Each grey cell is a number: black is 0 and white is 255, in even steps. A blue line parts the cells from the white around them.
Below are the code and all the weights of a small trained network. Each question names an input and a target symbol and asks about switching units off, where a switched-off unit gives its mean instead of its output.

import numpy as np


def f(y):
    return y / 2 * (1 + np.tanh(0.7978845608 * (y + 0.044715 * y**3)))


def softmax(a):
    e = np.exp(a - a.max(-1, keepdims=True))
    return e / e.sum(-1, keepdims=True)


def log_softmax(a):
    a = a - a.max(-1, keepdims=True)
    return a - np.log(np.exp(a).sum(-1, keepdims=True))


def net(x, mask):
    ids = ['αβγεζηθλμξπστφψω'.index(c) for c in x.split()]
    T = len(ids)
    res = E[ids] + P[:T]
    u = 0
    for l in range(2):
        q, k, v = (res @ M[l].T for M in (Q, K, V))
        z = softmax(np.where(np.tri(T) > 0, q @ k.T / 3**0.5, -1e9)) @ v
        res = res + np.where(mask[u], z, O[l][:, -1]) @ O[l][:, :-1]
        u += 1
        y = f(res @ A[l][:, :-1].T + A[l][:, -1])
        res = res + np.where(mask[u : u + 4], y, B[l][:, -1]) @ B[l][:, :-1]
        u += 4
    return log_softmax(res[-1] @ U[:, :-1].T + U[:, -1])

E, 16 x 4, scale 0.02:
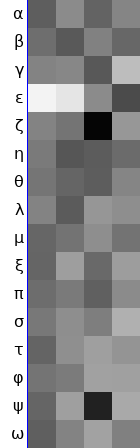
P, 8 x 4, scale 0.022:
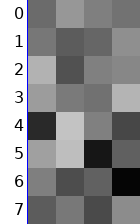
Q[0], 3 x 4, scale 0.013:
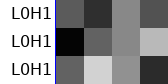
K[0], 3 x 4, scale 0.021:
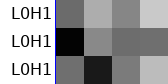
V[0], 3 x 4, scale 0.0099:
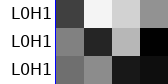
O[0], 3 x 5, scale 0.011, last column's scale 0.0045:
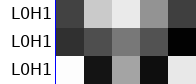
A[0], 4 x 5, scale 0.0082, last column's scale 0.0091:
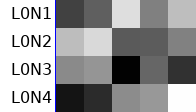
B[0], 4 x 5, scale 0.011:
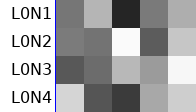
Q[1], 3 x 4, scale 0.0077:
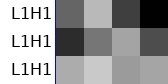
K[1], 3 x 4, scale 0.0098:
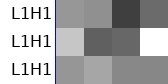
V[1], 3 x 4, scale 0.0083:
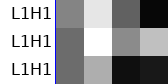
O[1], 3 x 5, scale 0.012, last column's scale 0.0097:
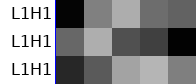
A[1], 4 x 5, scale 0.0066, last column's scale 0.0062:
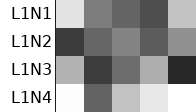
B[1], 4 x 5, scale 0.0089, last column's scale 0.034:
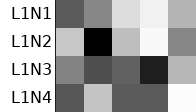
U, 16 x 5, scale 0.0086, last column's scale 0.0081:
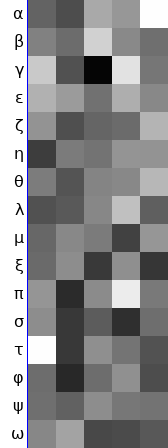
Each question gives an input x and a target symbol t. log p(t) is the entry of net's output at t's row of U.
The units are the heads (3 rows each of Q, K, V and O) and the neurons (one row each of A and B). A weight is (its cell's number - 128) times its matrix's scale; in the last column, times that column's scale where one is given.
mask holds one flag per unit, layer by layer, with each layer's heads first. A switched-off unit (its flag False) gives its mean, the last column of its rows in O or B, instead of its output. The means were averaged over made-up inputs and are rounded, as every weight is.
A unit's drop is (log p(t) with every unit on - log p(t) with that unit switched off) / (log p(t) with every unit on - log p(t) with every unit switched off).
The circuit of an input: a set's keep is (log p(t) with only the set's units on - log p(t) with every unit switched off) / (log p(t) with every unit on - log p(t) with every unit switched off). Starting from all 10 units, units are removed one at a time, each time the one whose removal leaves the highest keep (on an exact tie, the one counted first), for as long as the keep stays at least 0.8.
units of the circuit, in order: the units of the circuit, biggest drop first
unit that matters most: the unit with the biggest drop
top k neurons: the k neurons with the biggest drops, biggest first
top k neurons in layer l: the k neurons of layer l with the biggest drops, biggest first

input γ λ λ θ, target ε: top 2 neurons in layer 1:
(L1N1 L1N3)
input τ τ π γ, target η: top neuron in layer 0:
(L0N1)
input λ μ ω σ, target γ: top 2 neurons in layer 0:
(L0N4 L0N2)
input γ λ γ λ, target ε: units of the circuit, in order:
(L0H1 L1H1 L1N1)
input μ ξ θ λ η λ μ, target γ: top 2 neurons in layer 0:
(L0N4 L0N2)
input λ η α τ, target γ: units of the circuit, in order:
(L0H1 L0N4 L1H1)
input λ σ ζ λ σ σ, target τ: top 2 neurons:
(L0N2 L1N3)
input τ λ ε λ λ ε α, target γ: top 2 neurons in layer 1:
(L1N4 L1N1)
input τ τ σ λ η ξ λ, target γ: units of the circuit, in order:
(L0H1 L0N4)
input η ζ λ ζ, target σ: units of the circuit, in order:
(L1N3 L0H1)
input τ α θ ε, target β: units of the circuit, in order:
(L0N2 L0N4)
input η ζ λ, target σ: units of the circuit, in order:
(L1N3 L1N4 L0H1)
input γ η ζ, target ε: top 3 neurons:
(L1N1 L1N3 L0N1)
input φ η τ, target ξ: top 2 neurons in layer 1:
(L1N1 L1N3)
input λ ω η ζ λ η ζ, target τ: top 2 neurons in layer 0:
(L0N3 L0N2)
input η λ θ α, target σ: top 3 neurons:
(L1N3 L1N4 L1N1)
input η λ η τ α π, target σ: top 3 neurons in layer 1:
(L1N3 L1N4 L1N1)
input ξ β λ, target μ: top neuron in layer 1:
(L1N1)
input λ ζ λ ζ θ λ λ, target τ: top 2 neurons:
(L0N3 L1N3)
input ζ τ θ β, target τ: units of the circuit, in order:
(L0H1)
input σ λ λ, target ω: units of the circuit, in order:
(L0H1 L1H1)
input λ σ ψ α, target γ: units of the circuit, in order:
(L0H1 L0N4 L1H1)
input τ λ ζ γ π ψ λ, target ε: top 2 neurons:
(L0N4 L0N2)
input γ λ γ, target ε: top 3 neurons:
(L1N1 L1N3 L0N1)
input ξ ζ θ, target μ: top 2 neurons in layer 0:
(L0N4 L0N3)
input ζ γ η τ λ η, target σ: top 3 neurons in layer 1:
(L1N3 L1N4 L1N2)
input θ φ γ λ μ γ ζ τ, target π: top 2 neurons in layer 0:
(L0N4 L0N1)
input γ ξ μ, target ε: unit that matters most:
L0H1
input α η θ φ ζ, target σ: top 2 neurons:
(L0N3 L1N3)
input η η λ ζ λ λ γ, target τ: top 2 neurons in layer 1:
(L1N3 L1N1)
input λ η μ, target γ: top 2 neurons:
(L0N4 L0N2)
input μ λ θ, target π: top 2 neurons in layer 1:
(L1N4 L1N2)
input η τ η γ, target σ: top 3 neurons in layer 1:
(L1N3 L1N4 L1N1)
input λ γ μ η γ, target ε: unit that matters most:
L1H1
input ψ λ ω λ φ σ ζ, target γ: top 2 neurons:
(L1N4 L1N3)
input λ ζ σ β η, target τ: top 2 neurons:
(L0N3 L0N2)
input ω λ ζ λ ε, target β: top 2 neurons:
(L0N2 L1N1)
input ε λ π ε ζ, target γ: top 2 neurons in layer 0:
(L0N4 L0N3)
